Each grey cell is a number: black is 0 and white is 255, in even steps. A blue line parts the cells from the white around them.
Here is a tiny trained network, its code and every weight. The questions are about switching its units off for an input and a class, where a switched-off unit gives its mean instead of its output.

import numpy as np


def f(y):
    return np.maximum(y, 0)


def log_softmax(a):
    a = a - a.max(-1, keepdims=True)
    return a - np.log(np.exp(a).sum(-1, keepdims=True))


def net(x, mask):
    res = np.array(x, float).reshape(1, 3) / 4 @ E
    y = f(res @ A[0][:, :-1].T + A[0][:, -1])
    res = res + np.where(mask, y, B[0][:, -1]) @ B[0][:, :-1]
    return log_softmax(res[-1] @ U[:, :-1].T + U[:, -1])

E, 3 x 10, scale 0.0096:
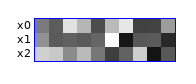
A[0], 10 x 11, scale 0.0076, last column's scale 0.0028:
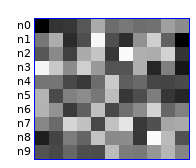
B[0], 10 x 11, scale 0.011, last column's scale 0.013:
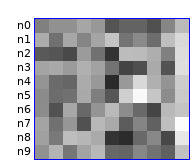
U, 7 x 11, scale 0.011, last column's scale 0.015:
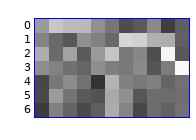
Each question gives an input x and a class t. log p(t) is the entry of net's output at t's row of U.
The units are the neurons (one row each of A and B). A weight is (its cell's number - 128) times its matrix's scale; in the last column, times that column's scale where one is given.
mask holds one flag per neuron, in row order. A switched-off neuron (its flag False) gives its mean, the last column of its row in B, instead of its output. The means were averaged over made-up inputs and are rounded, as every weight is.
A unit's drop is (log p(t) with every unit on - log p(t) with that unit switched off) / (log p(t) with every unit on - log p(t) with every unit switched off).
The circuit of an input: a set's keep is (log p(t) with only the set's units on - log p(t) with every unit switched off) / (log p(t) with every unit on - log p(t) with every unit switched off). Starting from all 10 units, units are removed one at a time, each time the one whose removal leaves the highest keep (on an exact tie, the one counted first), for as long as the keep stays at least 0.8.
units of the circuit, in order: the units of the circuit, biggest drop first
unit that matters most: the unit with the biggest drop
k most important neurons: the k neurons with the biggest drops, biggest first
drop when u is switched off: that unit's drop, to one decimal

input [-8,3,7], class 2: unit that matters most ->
n1
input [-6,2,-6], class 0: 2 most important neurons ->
(n8 n7)
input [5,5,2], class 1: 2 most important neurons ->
(n5 n1)
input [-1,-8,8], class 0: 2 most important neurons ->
(n3 n5)
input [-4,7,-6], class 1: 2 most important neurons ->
(n5 n4)
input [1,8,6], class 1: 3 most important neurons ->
(n5 n4 n8)
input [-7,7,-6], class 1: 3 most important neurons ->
(n5 n4 n7)
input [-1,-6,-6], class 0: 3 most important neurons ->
(n8 n5 n4)
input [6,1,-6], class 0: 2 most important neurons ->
(n8 n9)
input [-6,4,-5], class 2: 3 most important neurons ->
(n1 n6 n3)
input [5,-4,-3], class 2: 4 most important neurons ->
(n7 n5 n4 n3)
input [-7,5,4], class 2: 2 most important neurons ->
(n1 n6)
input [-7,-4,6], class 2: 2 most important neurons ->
(n6 n1)
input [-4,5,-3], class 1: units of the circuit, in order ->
(n5)
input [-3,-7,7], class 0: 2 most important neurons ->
(n3 n5)
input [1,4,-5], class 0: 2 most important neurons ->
(n8 n2)
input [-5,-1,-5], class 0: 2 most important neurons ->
(n8 n7)
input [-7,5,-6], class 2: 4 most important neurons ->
(n1 n6 n3 n2)
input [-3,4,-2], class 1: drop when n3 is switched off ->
0.2
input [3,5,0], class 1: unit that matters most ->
n5
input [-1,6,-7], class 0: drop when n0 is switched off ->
0.1
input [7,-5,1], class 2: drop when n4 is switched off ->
0.2
